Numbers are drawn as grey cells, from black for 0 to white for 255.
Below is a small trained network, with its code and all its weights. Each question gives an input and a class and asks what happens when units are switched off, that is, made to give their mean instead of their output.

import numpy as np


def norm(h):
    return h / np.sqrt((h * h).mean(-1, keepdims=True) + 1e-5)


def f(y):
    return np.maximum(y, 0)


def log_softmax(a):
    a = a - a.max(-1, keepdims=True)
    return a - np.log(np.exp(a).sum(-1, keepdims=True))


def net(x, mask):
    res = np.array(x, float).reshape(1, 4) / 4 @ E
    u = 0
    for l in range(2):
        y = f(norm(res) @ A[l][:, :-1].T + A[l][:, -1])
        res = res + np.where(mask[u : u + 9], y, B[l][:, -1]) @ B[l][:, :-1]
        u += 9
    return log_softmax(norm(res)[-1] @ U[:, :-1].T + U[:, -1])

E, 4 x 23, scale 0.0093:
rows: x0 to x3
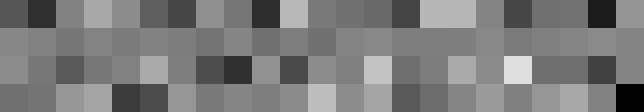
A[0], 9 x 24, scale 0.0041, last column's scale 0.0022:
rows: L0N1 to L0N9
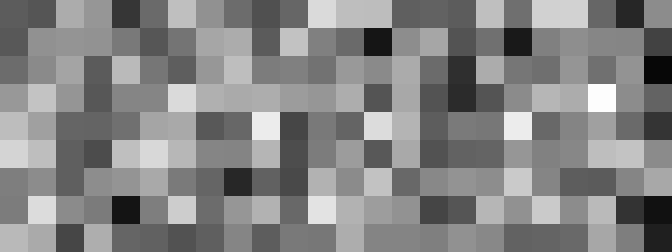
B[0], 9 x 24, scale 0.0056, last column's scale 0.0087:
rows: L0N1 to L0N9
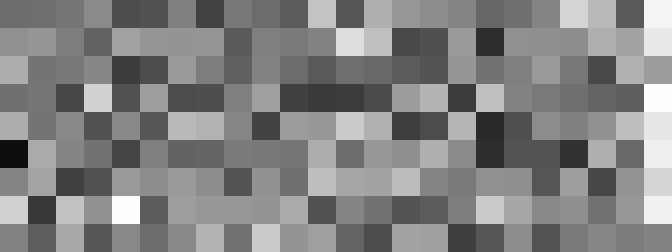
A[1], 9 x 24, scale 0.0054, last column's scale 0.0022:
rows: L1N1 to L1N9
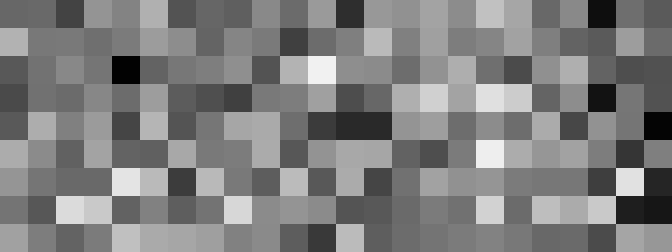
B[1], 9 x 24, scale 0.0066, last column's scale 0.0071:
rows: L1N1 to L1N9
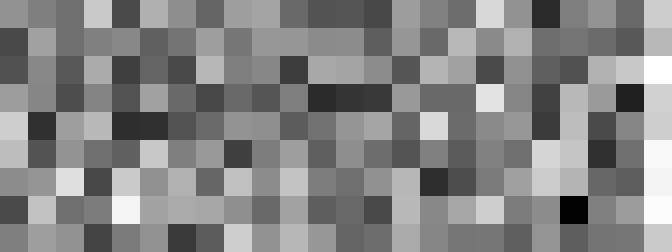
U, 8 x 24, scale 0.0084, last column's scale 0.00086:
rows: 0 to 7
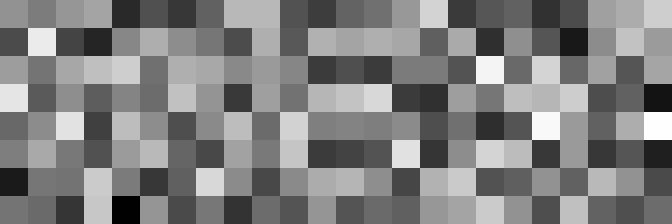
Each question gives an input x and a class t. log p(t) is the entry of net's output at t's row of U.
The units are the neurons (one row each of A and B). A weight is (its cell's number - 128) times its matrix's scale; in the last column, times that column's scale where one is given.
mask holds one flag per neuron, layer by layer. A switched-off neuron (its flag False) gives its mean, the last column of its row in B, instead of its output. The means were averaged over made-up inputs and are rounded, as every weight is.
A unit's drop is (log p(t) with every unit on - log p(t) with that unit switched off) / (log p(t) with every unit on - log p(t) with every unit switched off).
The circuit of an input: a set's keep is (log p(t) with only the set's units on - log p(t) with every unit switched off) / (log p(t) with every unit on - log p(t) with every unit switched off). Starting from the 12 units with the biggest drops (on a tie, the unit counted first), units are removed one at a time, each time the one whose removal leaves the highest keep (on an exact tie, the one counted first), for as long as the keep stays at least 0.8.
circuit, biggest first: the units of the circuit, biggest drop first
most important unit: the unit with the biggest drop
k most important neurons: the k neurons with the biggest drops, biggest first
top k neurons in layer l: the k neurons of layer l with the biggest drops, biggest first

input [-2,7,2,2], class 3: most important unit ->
L0N8
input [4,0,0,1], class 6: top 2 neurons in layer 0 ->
L0N4; L0N8
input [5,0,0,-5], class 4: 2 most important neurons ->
L0N4; L0N7
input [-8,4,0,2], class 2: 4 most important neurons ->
L0N8; L0N4; L0N2; L0N7
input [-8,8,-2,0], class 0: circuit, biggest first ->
L0N6; L0N4
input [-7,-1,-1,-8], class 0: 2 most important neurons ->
L0N4; L1N5
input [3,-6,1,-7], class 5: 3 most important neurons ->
L0N5; L0N2; L0N8
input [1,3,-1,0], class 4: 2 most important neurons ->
L0N1; L0N6
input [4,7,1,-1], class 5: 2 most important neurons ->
L0N5; L0N1
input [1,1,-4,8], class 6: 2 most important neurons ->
L1N3; L0N1
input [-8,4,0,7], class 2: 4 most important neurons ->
L0N8; L1N8; L0N4; L0N2
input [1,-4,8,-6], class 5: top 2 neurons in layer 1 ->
L1N4; L1N3
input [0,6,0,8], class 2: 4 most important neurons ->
L0N8; L1N8; L0N6; L0N5
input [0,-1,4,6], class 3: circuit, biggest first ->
L0N4
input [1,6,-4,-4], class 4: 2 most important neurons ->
L0N2; L0N1
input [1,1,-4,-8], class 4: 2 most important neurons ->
L1N7; L0N1
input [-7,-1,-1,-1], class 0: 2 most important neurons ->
L0N4; L0N6
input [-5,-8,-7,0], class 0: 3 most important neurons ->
L0N4; L1N5; L0N6
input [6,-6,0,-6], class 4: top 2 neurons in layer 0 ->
L0N4; L0N7
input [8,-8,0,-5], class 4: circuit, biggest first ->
L1N7
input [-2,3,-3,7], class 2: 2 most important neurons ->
L1N8; L0N8
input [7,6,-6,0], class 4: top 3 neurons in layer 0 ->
L0N1; L0N6; L0N2
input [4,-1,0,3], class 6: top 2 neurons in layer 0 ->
L0N4; L0N7
